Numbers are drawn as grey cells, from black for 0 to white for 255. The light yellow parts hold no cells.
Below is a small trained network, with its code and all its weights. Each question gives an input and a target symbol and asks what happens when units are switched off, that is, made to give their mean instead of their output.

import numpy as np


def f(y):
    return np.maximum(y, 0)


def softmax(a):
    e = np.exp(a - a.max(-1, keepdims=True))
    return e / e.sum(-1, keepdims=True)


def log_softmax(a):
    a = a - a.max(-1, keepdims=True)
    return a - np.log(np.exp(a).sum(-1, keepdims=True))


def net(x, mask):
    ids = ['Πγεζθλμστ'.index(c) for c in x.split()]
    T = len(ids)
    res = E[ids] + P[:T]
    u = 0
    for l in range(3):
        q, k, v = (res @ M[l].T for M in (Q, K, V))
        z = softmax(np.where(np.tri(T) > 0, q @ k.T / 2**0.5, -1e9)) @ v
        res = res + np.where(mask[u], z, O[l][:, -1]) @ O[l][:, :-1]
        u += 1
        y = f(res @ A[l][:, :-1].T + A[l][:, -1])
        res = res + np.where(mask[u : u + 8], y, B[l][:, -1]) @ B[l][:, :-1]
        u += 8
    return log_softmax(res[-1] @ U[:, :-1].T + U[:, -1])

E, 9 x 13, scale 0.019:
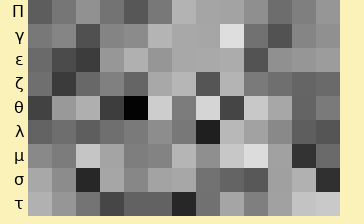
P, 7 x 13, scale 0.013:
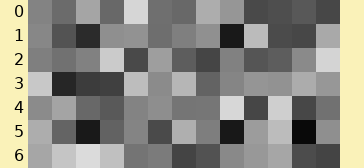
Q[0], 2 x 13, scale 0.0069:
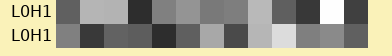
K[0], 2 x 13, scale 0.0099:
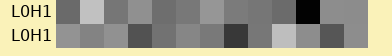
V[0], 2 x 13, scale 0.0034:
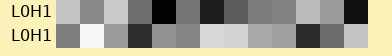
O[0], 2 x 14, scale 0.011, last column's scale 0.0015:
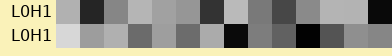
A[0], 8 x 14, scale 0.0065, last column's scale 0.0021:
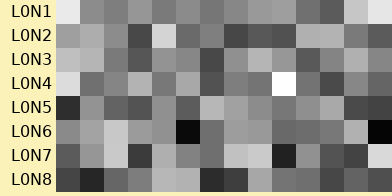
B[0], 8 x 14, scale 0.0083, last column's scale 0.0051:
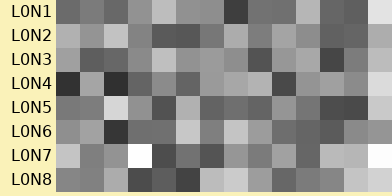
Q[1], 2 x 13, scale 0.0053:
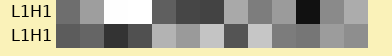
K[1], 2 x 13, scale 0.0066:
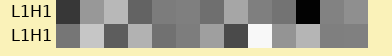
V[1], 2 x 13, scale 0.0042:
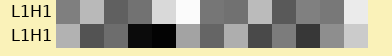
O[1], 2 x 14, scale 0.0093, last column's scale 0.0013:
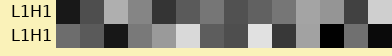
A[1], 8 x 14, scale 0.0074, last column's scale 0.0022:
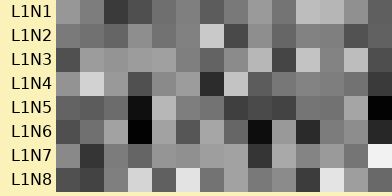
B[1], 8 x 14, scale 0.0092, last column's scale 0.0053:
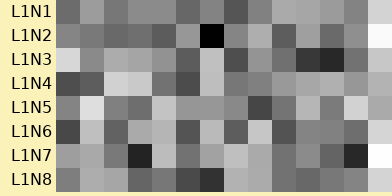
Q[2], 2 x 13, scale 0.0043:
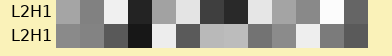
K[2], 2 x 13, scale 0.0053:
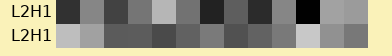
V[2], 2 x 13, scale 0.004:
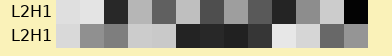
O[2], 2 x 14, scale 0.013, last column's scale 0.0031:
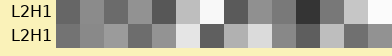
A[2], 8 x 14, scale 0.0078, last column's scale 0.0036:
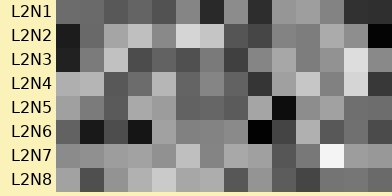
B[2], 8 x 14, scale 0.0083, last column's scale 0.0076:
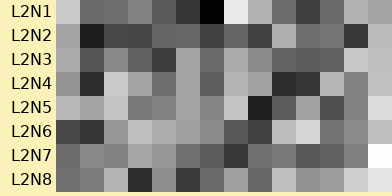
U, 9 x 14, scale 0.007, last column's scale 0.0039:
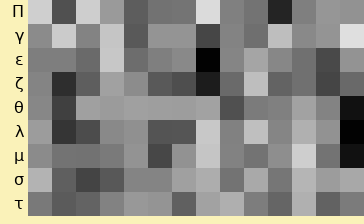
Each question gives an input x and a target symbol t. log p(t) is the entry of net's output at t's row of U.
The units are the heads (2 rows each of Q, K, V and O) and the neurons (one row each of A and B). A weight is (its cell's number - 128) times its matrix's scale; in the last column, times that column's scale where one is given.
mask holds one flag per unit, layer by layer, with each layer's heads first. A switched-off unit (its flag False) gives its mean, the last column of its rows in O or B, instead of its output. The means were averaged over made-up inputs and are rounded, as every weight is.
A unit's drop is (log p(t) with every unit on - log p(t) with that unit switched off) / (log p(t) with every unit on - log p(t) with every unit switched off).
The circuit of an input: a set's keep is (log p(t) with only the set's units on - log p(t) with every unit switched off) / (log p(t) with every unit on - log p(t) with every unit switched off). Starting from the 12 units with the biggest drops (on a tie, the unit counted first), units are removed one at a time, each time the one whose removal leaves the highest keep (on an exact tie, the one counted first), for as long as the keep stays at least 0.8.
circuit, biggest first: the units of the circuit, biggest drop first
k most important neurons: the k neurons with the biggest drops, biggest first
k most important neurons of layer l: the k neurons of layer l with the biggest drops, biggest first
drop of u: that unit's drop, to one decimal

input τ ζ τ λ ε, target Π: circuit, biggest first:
[L1N3 L2N5]
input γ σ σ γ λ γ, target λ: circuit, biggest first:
[L0N8 L2H1 L0H1]
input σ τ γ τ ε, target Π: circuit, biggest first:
[L0N7 L1N3]
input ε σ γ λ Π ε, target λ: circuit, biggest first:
[L2H1 L2N1 L0N8 L0H1]
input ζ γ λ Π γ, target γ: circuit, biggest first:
[L0H1 L2N2]
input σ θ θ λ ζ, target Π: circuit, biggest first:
[L0N8 L0N7]
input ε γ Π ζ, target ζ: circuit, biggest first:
[L2N6 L2H1]
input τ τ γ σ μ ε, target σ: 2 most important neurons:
[L1N7 L2N2]
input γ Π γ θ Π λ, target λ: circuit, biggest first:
[L0H1 L2H1 L2N1]
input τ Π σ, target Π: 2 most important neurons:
[L2N1 L2N5]
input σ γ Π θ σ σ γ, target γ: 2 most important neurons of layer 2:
[L2N2 L2N4]
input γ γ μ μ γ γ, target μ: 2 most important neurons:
[L1N6 L0N1]
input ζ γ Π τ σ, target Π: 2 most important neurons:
[L2N1 L0N5]
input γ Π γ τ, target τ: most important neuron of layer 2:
[L2N4]
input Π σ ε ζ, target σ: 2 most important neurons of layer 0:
[L0N8 L0N7]
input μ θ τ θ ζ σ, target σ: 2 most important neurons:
[L1N7 L2N8]
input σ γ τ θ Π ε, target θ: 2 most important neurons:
[L2N6 L1N5]
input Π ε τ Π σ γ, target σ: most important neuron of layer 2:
[L2N8]
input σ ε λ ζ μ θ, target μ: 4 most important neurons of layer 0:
[L0N4 L0N7 L0N1 L0N5]
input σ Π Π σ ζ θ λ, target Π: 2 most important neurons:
[L0N8 L1N3]
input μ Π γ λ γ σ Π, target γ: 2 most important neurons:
[L2N2 L2N4]
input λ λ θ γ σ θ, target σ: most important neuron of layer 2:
[L2N2]
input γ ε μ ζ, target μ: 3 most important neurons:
[L0N1 L1N6 L1N7]
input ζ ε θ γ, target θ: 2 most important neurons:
[L2N6 L0N7]
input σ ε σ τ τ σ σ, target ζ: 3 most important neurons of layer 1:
[L1N7 L1N8 L1N4]
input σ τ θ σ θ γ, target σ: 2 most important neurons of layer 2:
[L2N8 L2N2]
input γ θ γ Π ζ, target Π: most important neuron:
[L0N7]
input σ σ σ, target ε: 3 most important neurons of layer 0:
[L0N7 L0N8 L0N4]
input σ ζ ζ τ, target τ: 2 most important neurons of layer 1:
[L1N1 L1N5]
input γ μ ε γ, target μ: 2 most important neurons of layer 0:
[L0N4 L0N1]
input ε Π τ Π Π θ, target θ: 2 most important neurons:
[L2N6 L1N5]
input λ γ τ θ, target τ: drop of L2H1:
0.6
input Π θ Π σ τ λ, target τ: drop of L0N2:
0.1
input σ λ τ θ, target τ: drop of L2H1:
0.5
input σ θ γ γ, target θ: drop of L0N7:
0.2
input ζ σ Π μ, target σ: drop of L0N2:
0.0
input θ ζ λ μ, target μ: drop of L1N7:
0.1
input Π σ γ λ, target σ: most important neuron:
[L0N8]
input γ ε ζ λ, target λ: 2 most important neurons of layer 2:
[L2N1 L2N6]
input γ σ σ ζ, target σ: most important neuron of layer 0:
[L0N7]
